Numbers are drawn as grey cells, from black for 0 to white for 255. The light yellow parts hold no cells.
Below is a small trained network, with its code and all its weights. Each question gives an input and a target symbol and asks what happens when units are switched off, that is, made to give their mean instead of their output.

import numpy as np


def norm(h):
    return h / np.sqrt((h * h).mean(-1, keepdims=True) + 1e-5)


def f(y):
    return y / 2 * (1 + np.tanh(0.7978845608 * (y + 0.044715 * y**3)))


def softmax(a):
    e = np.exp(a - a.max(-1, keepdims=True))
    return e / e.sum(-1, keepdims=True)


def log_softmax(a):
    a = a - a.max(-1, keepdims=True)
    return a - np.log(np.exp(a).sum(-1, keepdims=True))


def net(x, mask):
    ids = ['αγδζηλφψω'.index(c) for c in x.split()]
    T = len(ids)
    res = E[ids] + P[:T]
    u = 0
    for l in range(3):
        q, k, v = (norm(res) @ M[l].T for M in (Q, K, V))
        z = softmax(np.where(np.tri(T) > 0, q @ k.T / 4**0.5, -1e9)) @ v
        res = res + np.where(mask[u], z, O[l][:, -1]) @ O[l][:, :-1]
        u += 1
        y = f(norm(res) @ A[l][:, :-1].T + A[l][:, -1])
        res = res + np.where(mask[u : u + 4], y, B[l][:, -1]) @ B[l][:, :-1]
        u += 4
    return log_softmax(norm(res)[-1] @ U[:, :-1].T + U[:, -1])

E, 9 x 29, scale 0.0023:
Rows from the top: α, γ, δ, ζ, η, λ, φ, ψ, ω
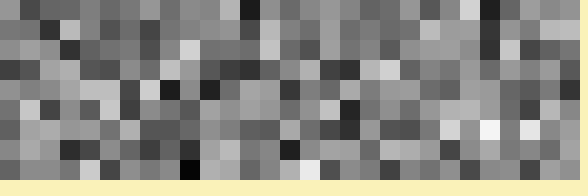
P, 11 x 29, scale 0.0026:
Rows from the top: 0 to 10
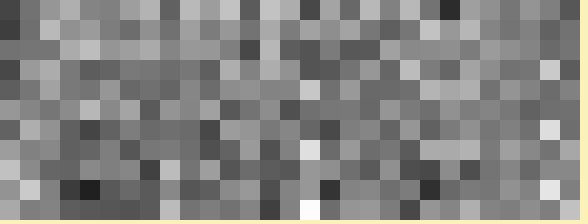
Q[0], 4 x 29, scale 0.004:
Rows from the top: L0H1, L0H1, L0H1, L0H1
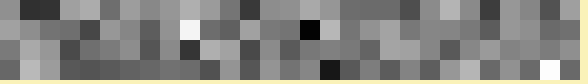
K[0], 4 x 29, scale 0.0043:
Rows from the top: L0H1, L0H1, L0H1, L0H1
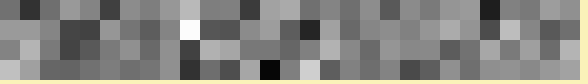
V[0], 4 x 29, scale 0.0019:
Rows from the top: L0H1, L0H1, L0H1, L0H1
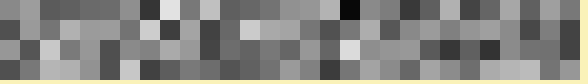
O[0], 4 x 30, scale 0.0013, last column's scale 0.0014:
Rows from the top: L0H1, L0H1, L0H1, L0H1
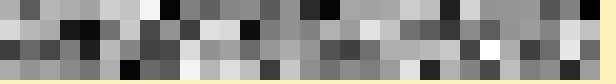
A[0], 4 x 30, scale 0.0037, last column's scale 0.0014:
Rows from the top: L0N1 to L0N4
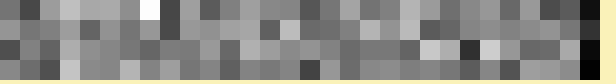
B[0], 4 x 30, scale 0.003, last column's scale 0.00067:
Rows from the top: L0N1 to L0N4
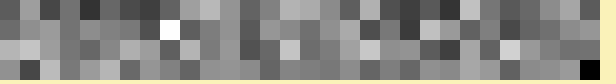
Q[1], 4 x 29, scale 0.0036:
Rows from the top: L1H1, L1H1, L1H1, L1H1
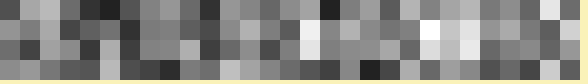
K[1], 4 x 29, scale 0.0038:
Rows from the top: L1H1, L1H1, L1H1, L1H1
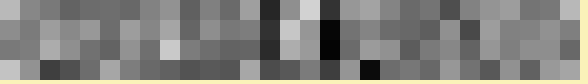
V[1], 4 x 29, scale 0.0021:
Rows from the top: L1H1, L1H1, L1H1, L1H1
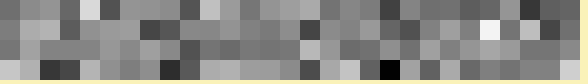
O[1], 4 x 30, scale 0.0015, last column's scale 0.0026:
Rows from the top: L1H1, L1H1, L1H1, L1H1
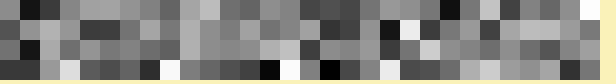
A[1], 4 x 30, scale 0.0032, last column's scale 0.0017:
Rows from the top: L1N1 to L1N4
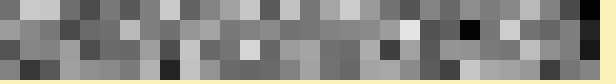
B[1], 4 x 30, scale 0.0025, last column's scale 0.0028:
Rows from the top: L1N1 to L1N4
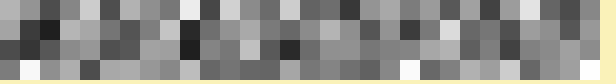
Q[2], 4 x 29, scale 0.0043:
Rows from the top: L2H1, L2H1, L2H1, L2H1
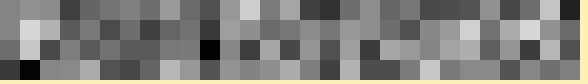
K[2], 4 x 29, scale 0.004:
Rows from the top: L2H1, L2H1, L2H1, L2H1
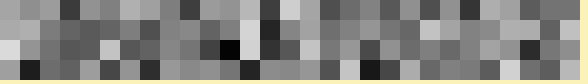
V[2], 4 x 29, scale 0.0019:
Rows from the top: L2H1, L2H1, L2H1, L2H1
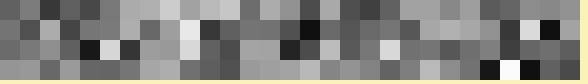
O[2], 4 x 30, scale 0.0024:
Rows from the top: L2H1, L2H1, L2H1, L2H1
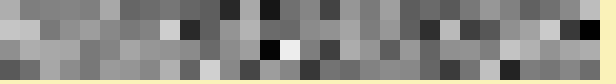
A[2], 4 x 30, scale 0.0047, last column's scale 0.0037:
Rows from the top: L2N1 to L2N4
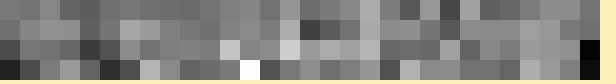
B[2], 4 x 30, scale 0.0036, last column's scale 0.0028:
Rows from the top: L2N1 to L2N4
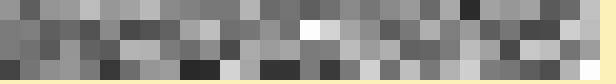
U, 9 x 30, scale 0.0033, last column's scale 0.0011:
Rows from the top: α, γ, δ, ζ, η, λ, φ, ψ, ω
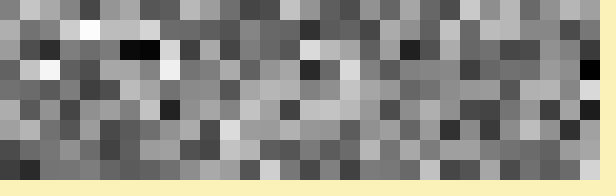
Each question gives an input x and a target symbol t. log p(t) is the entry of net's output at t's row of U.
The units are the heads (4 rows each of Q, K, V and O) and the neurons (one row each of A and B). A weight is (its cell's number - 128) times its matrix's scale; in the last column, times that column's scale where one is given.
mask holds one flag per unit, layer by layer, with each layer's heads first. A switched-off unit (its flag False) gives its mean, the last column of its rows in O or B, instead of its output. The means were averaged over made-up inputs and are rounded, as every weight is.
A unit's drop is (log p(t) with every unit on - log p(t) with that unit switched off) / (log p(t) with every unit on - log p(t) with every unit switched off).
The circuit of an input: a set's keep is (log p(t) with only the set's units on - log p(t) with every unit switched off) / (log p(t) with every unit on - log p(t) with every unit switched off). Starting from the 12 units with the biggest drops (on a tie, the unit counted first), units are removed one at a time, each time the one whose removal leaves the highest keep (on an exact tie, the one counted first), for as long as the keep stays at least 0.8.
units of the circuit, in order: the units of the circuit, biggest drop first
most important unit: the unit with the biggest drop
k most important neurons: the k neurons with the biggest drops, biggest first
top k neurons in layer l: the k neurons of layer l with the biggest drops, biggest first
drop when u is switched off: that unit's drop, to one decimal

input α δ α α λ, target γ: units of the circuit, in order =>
(L0H1, L2N1, L2N2, L2N4)
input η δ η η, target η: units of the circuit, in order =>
(L2N3, L0H1, L1N4)
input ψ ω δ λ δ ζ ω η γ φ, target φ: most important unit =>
L0N2
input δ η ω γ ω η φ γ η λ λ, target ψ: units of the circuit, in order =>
(L1H1, L1N3, L2N4)
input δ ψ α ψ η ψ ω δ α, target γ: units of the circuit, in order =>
(L0H1, L2N2)
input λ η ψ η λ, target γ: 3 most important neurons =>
(L2N1, L1N4, L2N2)
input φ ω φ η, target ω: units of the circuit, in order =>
(L0N2, L2H1)
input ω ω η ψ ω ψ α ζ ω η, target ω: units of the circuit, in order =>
(L0N2, L2H1, L0H1)
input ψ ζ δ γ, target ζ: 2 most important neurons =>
(L0N2, L1N4)
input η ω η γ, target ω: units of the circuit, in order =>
(L1N4, L2H1)
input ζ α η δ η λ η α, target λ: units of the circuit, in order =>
(L1H1, L2N4)
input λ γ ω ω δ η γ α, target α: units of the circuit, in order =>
(L1N4, L1H1)
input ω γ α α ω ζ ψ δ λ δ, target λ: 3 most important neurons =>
(L2N2, L2N1, L1N4)
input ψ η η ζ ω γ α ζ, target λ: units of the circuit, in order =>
(L1H1)
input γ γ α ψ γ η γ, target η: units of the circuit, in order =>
(L2N3, L2H1)
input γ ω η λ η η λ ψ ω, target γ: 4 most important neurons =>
(L1N2, L0N3, L2N2, L0N2)
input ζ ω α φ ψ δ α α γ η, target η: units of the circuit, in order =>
(L0H1, L2H1, L2N3, L1N4)
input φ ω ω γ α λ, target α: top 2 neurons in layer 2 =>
(L2N1, L2N4)
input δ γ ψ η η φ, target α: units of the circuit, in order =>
(L0N3, L2N1)
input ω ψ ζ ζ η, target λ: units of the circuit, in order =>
(L1H1)
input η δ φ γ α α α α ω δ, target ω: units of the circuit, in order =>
(L2H1, L1H1)
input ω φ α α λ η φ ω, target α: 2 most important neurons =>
(L1N4, L0N3)
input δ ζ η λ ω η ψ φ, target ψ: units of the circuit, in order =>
(L1N3, L2N4, L1H1)
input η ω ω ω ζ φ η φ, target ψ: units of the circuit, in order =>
(L1N3, L1H1, L2N4)
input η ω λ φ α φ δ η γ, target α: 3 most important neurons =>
(L0N3, L0N2, L1N2)
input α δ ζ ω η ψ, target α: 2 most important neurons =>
(L0N3, L0N1)
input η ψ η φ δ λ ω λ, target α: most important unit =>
L1H1
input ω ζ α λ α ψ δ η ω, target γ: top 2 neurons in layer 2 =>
(L2N2, L2N4)
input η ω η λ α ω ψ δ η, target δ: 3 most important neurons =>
(L1N4, L2N1, L2N4)
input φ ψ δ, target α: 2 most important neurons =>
(L0N1, L1N4)
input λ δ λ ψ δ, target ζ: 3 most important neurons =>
(L1N4, L2N4, L2N2)
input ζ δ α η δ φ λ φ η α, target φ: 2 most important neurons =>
(L1N1, L0N2)
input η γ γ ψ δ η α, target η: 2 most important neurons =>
(L2N3, L1N4)
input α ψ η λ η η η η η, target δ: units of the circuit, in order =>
(L0H1)
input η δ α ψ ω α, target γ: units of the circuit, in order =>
(L0H1, L2N2)
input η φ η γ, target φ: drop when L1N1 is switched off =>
0.2
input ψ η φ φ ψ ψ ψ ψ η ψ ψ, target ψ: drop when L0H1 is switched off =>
0.0
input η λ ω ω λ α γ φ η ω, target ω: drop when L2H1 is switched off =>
0.6
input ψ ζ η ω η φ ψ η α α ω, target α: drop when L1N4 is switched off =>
0.2
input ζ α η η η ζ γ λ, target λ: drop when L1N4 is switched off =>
0.1
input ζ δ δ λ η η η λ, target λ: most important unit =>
L1H1
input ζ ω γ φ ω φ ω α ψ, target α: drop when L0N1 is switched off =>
0.1
